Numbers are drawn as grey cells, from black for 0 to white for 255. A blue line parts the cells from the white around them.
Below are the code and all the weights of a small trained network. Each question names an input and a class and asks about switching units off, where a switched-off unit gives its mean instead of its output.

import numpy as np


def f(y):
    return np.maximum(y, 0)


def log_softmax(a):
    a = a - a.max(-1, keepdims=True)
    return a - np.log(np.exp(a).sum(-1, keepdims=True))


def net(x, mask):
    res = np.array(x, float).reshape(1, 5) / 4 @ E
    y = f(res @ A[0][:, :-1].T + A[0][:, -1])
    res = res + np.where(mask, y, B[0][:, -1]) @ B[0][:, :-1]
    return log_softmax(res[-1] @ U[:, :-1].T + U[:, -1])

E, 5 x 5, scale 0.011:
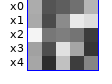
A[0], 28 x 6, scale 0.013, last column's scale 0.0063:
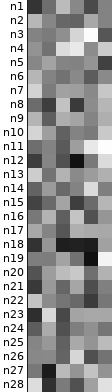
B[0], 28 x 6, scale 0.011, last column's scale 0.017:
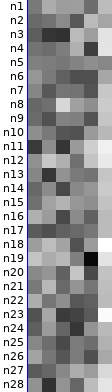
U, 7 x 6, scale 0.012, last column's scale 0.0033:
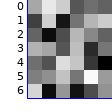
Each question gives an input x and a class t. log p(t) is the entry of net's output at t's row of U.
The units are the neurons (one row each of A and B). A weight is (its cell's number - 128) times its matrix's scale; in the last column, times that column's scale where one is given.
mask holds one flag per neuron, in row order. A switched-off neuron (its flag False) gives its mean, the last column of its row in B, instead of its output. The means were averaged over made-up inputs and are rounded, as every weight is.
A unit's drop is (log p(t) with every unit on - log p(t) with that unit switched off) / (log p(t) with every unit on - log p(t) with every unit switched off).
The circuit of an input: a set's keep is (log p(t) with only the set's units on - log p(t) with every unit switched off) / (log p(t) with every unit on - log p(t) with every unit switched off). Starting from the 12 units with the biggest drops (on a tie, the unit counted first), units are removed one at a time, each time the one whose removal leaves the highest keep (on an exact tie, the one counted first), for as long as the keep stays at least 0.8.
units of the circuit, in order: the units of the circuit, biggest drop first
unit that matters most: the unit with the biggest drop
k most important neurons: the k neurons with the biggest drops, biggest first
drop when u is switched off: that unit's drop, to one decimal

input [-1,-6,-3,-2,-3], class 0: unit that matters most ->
n18
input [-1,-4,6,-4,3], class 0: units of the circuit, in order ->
n18, n3
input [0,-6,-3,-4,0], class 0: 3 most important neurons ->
n18, n3, n12
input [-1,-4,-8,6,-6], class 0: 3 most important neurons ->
n3, n11, n18
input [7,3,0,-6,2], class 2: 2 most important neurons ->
n28, n18
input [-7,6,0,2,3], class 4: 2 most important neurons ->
n11, n4
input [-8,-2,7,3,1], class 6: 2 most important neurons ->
n22, n11
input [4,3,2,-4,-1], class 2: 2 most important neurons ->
n18, n12
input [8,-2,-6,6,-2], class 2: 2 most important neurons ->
n19, n18
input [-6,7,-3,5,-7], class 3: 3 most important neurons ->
n20, n16, n28
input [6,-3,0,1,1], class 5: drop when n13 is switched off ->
0.1
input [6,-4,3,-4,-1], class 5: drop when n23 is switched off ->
0.2
